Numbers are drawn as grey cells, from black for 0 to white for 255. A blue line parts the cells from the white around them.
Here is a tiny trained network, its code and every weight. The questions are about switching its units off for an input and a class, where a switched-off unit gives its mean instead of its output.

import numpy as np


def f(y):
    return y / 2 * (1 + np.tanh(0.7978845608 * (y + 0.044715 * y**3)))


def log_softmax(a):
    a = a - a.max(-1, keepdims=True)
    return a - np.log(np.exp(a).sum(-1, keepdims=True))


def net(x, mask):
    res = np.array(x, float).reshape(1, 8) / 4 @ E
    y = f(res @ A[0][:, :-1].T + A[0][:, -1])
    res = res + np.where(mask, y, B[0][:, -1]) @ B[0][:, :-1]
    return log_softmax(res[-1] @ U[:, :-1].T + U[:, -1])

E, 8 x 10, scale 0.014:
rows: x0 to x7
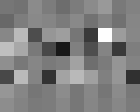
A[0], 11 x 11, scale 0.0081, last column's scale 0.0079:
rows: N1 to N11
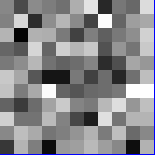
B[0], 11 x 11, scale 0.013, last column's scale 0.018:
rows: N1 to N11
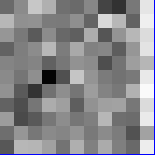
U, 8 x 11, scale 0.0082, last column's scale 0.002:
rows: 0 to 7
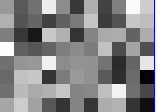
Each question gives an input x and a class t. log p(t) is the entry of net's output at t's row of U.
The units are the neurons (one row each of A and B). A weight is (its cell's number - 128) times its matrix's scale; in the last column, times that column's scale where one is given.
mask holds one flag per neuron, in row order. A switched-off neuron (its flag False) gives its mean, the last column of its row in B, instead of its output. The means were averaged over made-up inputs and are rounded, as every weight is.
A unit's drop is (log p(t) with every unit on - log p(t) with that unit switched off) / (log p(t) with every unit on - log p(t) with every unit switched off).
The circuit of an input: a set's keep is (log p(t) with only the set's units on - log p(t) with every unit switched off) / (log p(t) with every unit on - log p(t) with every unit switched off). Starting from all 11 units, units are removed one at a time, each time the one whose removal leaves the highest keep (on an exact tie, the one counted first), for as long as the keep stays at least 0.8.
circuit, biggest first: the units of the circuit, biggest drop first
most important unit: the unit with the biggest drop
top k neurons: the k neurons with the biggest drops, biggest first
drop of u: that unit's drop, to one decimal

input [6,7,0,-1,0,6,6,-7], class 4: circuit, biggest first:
N6; N2
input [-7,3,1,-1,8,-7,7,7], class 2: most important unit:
N9
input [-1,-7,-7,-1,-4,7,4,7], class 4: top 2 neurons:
N6; N4
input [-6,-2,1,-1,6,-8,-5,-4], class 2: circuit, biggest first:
N9; N6
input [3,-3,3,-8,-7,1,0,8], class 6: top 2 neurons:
N7; N9
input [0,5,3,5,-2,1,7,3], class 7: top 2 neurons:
N7; N3
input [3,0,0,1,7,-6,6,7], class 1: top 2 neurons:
N2; N3
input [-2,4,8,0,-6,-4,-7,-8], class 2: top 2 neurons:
N6; N8
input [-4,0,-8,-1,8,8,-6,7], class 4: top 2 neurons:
N4; N6
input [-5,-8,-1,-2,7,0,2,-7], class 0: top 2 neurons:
N11; N6
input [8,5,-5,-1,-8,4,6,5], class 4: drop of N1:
0.0
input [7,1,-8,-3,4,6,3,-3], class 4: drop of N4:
0.1
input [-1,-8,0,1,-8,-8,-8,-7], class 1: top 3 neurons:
N2; N3; N8
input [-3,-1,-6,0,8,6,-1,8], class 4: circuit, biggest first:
N4
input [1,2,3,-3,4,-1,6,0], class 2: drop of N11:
0.1
